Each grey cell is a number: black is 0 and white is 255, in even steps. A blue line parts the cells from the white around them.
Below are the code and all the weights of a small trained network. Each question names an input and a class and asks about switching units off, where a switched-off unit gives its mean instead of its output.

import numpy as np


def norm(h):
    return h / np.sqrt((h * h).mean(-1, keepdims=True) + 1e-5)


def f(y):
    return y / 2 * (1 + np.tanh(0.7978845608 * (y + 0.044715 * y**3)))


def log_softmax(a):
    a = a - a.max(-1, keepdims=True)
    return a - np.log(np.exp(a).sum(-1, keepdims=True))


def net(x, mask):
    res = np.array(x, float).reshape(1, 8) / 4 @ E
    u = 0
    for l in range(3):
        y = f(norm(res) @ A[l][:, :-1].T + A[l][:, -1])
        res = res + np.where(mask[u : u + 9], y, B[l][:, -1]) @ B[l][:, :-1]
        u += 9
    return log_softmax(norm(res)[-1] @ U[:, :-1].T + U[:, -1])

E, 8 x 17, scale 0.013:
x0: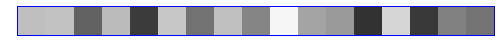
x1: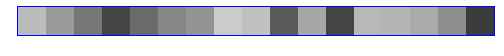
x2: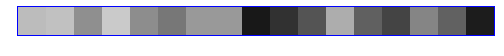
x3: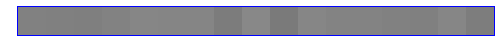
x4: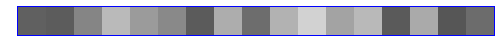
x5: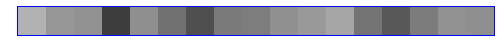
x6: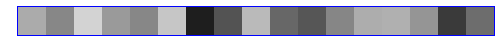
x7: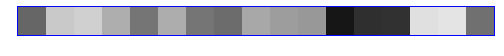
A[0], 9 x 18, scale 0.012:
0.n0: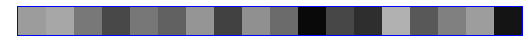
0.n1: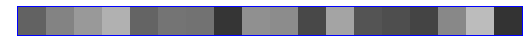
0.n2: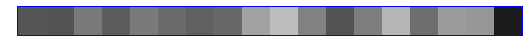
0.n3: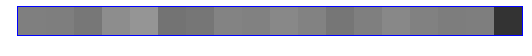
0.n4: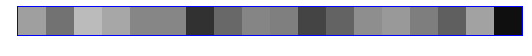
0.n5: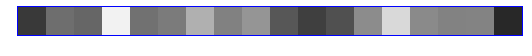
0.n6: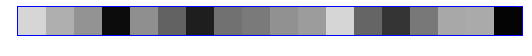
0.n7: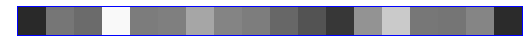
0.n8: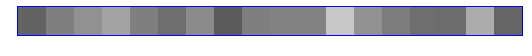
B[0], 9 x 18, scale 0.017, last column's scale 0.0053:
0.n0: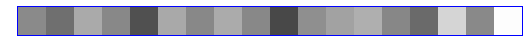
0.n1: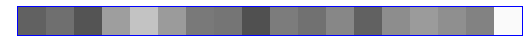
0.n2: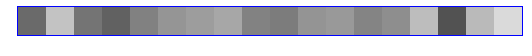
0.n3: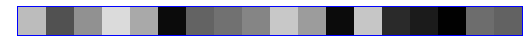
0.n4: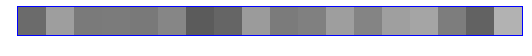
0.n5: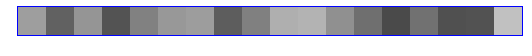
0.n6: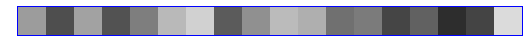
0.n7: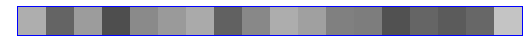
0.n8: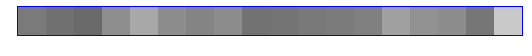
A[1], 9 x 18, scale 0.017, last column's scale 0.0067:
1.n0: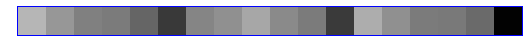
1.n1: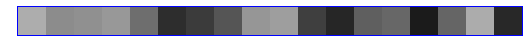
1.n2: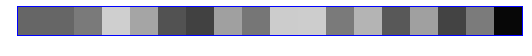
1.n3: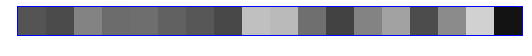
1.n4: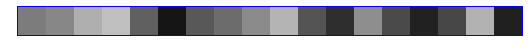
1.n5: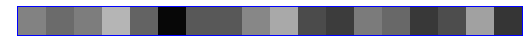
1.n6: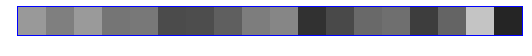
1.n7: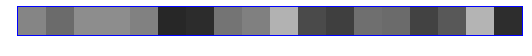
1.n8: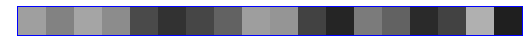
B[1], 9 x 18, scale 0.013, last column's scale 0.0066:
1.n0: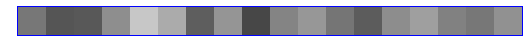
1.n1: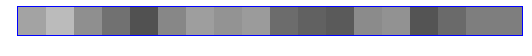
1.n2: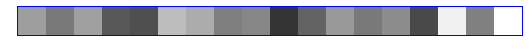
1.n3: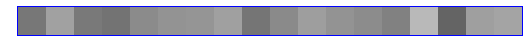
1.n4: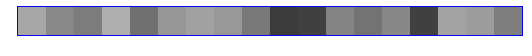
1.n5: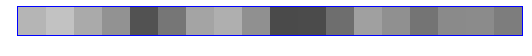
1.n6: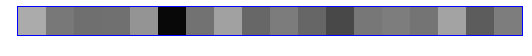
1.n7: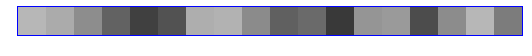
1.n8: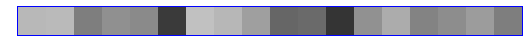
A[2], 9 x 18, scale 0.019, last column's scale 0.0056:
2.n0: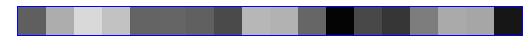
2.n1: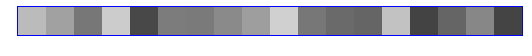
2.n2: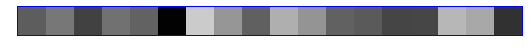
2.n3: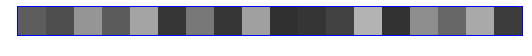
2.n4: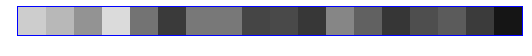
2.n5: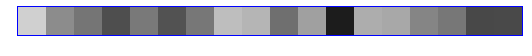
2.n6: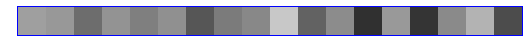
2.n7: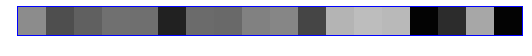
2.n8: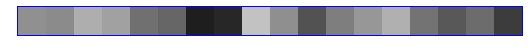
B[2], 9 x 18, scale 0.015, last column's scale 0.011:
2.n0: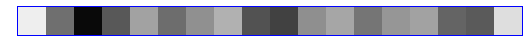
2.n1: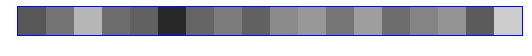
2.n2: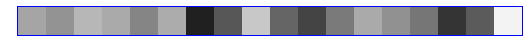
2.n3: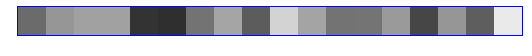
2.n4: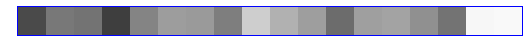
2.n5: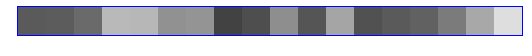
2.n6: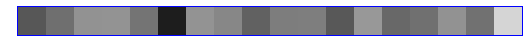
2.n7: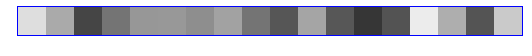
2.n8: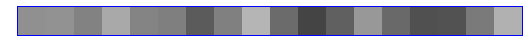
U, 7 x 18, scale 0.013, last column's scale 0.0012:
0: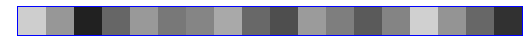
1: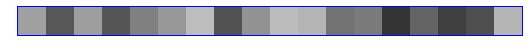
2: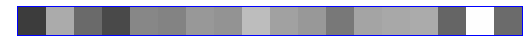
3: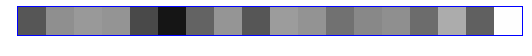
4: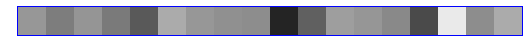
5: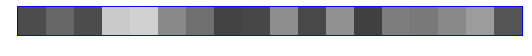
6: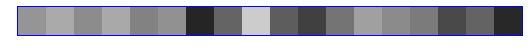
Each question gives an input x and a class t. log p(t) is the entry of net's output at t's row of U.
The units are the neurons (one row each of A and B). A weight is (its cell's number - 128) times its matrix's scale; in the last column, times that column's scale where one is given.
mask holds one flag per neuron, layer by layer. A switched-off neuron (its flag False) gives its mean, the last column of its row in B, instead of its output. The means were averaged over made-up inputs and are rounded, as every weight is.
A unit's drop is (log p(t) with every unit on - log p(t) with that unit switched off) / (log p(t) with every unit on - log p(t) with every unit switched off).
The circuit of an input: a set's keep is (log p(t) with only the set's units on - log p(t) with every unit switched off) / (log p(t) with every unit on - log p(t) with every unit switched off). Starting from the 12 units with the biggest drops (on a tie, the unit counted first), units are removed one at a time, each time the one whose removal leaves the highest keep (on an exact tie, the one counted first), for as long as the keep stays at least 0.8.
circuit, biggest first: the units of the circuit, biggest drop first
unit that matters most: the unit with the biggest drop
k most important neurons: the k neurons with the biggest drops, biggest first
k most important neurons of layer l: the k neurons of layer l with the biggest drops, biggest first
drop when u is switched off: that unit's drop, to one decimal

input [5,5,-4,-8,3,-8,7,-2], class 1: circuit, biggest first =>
[0.n5]
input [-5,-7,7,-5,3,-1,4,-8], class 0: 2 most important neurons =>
[2.n7 0.n8]
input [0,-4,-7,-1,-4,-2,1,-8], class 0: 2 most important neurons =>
[2.n7 2.n4]
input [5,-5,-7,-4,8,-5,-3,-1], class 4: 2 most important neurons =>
[1.n2 2.n4]
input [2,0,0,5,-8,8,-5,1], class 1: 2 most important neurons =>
[0.n6 1.n2]
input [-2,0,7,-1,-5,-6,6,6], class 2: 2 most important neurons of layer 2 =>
[2.n4 2.n7]
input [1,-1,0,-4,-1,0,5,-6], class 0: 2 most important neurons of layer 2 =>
[2.n7 2.n2]
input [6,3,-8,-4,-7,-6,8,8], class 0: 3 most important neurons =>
[2.n0 2.n4 2.n2]
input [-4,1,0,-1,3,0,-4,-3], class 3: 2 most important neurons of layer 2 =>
[2.n3 2.n8]
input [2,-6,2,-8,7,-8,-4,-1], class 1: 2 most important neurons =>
[0.n7 0.n5]
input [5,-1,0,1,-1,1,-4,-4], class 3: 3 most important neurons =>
[2.n6 2.n1 2.n0]
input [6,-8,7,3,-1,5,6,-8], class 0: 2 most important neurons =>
[2.n7 2.n5]
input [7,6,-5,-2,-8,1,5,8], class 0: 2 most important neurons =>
[2.n0 1.n2]
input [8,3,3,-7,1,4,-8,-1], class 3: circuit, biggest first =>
[2.n1]
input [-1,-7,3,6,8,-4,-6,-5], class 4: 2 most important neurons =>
[1.n2 2.n5]
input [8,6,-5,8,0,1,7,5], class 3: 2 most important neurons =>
[2.n1 2.n2]
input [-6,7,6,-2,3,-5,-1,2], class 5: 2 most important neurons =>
[2.n5 0.n1]
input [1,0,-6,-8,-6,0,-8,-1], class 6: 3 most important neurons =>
[2.n2 2.n4 1.n2]
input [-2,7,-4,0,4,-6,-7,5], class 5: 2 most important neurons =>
[2.n5 0.n1]
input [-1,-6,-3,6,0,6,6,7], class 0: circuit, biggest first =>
[2.n0]
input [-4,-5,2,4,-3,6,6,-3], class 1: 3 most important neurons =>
[0.n6 2.n2 2.n5]
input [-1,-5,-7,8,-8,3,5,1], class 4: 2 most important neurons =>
[0.n0 2.n4]
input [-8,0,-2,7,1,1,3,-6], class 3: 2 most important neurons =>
[2.n3 2.n0]
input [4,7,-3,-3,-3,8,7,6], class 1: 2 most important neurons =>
[0.n6 2.n2]
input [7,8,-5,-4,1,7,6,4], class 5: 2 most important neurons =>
[2.n5 2.n3]
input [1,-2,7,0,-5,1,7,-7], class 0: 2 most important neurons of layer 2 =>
[2.n7 2.n2]
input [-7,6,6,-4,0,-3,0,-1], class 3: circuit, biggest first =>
[2.n3]
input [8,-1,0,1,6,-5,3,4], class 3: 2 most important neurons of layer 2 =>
[2.n1 2.n6]
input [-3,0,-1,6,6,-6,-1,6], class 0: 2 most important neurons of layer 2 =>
[2.n0 2.n2]
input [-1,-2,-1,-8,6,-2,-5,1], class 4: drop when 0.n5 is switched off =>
0.0
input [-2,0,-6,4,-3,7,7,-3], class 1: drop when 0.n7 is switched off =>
-0.1
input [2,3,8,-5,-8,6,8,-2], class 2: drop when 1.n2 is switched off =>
0.2
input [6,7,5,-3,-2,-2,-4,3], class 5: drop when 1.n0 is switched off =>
0.1
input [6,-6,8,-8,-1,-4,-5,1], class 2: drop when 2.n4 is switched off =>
1.1
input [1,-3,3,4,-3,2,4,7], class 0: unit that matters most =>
2.n0
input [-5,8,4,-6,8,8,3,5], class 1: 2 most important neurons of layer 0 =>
[0.n6 0.n1]
